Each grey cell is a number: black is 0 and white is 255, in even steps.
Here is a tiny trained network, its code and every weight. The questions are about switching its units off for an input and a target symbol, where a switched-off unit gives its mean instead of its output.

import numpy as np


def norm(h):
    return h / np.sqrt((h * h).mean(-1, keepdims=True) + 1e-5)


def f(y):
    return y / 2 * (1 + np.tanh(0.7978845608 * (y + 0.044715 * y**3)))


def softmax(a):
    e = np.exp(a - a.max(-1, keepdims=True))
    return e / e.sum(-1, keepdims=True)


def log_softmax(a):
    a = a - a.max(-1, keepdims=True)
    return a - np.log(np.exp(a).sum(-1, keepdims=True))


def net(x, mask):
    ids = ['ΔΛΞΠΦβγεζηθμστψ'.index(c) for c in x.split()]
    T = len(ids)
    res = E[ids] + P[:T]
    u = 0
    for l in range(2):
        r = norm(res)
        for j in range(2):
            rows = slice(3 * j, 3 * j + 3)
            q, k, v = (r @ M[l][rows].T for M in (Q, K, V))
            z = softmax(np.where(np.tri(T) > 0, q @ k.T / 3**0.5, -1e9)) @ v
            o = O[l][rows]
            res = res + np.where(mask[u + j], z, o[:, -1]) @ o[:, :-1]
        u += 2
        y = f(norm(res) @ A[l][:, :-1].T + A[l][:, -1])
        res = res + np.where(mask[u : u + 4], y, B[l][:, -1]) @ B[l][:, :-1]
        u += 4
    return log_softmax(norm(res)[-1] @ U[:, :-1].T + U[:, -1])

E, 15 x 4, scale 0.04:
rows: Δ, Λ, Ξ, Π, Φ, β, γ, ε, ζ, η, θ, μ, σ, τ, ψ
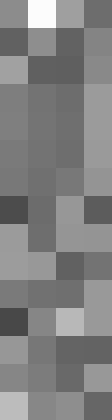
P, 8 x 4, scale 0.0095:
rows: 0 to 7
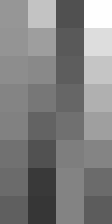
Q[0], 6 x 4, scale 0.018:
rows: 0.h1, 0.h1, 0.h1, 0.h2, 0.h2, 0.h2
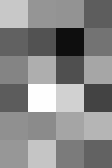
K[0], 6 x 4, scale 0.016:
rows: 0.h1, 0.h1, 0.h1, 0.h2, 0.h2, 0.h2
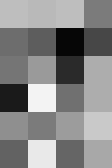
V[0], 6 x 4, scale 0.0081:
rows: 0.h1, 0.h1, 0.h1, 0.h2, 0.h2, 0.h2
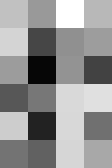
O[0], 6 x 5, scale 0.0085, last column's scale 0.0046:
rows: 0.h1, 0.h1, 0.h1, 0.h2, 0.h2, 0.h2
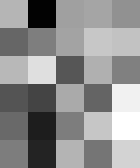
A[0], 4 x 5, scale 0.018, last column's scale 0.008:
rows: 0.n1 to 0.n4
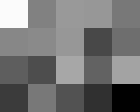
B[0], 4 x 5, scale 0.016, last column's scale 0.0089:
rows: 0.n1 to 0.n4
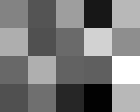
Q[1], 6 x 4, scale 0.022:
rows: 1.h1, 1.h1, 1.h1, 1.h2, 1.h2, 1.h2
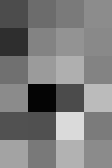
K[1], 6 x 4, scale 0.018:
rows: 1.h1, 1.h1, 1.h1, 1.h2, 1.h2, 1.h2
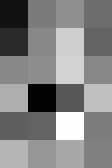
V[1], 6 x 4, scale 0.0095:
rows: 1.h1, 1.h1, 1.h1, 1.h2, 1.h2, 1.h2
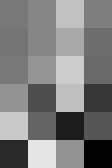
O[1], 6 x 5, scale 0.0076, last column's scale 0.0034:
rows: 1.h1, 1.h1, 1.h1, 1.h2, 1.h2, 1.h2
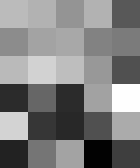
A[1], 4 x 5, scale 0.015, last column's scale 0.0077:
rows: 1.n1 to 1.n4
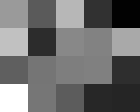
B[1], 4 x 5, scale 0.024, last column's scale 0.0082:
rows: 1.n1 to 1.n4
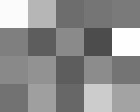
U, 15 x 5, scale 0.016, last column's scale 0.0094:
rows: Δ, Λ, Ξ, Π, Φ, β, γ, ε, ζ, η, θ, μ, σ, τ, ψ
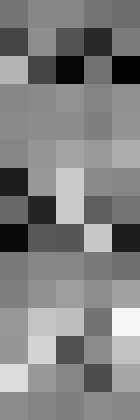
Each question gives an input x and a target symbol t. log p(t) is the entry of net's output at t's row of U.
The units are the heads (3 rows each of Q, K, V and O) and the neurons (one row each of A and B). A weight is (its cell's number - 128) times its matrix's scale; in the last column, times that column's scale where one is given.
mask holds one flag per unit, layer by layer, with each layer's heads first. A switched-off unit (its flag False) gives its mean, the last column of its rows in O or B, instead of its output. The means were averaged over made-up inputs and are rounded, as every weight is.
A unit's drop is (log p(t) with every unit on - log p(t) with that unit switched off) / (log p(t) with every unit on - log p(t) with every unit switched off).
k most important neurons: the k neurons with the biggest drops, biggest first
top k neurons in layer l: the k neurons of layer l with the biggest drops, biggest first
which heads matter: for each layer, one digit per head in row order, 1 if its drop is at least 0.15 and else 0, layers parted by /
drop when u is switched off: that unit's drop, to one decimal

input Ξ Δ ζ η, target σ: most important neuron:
[1.n4]
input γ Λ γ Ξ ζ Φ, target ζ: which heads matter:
11 / 00
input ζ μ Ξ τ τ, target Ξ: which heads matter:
01 / 01
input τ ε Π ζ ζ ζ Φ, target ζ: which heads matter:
01 / 00
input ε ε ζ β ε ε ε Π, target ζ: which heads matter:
01 / 00
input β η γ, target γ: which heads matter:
11 / 01
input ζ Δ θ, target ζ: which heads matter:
11 / 00
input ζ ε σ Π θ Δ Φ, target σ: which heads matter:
11 / 00
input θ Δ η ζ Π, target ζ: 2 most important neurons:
[0.n4, 0.n1]
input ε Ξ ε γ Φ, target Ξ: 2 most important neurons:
[0.n3, 0.n1]
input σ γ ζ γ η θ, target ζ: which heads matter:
00 / 00
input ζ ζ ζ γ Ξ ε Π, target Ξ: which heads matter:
11 / 01
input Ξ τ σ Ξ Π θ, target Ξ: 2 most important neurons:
[0.n3, 0.n4]
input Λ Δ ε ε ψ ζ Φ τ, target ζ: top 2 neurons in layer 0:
[0.n4, 0.n2]
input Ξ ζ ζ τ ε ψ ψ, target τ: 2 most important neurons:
[0.n1, 1.n1]
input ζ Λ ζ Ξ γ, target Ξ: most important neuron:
[0.n1]
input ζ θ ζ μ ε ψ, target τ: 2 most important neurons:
[1.n1, 0.n1]
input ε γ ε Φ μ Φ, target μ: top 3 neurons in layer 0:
[0.n4, 0.n1, 0.n2]
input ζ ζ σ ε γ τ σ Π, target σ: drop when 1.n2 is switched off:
0.1
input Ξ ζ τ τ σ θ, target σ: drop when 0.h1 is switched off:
0.5
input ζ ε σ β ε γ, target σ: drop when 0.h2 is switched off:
0.5
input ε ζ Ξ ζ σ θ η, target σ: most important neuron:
[1.n4]
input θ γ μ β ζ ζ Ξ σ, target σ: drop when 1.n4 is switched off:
0.3
